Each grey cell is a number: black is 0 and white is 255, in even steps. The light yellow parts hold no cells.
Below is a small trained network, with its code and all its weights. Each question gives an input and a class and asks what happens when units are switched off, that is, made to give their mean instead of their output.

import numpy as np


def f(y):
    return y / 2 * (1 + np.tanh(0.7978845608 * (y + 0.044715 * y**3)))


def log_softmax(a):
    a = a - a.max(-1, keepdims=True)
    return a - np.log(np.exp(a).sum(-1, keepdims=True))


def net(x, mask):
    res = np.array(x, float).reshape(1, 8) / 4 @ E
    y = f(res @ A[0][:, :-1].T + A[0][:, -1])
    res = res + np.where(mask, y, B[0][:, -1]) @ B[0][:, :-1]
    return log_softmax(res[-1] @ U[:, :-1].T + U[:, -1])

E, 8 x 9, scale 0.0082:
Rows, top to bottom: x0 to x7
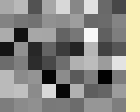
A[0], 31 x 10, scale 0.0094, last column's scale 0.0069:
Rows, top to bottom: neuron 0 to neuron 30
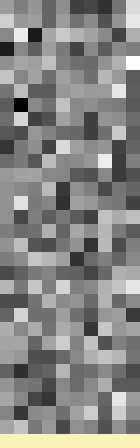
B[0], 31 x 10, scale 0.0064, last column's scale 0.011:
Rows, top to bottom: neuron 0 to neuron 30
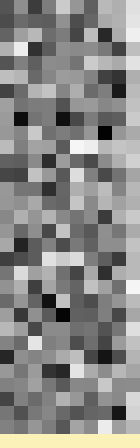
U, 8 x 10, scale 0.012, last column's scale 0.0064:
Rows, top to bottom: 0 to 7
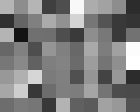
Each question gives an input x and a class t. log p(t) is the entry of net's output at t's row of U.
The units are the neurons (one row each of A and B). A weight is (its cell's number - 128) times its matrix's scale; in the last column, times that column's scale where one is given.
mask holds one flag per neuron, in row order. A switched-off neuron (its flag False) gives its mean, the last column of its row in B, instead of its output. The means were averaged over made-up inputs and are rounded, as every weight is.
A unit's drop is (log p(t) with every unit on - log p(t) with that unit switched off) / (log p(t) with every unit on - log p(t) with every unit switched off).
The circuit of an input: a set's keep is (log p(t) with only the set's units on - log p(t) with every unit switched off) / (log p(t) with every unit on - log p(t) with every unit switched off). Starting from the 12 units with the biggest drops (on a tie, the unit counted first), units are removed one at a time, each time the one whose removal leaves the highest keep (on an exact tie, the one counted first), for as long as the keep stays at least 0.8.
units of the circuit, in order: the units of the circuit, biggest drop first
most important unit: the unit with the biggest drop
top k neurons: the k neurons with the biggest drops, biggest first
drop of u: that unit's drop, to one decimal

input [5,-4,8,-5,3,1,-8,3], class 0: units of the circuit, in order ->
[neuron 10]
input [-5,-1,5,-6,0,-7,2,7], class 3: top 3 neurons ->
[neuron 4; neuron 20; neuron 15]
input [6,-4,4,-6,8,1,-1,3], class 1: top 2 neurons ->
[neuron 25; neuron 6]
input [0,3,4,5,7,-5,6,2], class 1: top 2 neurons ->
[neuron 25; neuron 29]
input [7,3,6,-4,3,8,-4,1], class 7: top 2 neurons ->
[neuron 1; neuron 28]
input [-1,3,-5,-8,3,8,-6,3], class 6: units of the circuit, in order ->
[neuron 20; neuron 5]
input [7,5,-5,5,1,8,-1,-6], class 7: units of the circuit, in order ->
[neuron 0; neuron 1]
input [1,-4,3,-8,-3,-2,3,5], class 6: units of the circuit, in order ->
[neuron 5; neuron 20]
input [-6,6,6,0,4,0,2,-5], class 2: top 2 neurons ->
[neuron 29; neuron 2]
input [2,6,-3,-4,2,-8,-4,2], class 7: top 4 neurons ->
[neuron 11; neuron 21; neuron 16; neuron 19]
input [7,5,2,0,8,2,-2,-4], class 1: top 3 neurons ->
[neuron 6; neuron 25; neuron 28]
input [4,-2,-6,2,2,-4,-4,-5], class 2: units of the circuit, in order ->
[neuron 8; neuron 22]
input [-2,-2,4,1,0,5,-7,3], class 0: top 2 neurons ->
[neuron 26; neuron 10]
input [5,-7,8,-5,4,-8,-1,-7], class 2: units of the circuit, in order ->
[neuron 29]
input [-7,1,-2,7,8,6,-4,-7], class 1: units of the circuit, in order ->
[neuron 6; neuron 25]
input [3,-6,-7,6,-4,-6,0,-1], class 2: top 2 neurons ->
[neuron 8; neuron 22]
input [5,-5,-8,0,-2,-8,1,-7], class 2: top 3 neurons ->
[neuron 8; neuron 22; neuron 17]
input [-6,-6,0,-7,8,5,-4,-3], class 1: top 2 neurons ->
[neuron 6; neuron 25]
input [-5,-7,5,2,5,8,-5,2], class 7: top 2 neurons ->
[neuron 28; neuron 0]
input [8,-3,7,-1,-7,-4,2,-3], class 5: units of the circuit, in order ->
[neuron 24]
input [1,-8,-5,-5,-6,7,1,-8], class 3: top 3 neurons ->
[neuron 0; neuron 1; neuron 6]
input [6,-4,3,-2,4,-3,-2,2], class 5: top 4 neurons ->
[neuron 24; neuron 2; neuron 0; neuron 18]
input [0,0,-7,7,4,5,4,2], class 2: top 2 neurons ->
[neuron 8; neuron 22]
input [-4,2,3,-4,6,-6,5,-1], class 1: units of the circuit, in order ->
[neuron 25; neuron 29]
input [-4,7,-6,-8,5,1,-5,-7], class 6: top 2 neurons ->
[neuron 23; neuron 20]
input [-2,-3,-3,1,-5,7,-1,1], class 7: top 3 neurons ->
[neuron 0; neuron 1; neuron 6]
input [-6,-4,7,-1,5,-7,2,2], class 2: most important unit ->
neuron 29
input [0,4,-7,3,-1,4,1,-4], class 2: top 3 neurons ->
[neuron 8; neuron 22; neuron 17]
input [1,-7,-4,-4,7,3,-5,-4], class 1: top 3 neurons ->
[neuron 6; neuron 25; neuron 28]
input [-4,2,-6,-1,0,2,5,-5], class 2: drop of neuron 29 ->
-0.1
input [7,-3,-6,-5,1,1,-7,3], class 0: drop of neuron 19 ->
0.1
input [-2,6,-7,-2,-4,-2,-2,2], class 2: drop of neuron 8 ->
0.3
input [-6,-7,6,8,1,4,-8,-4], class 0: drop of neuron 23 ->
0.0
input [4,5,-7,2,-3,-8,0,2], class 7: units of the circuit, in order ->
[neuron 11]
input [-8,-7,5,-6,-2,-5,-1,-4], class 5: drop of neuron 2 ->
-0.1
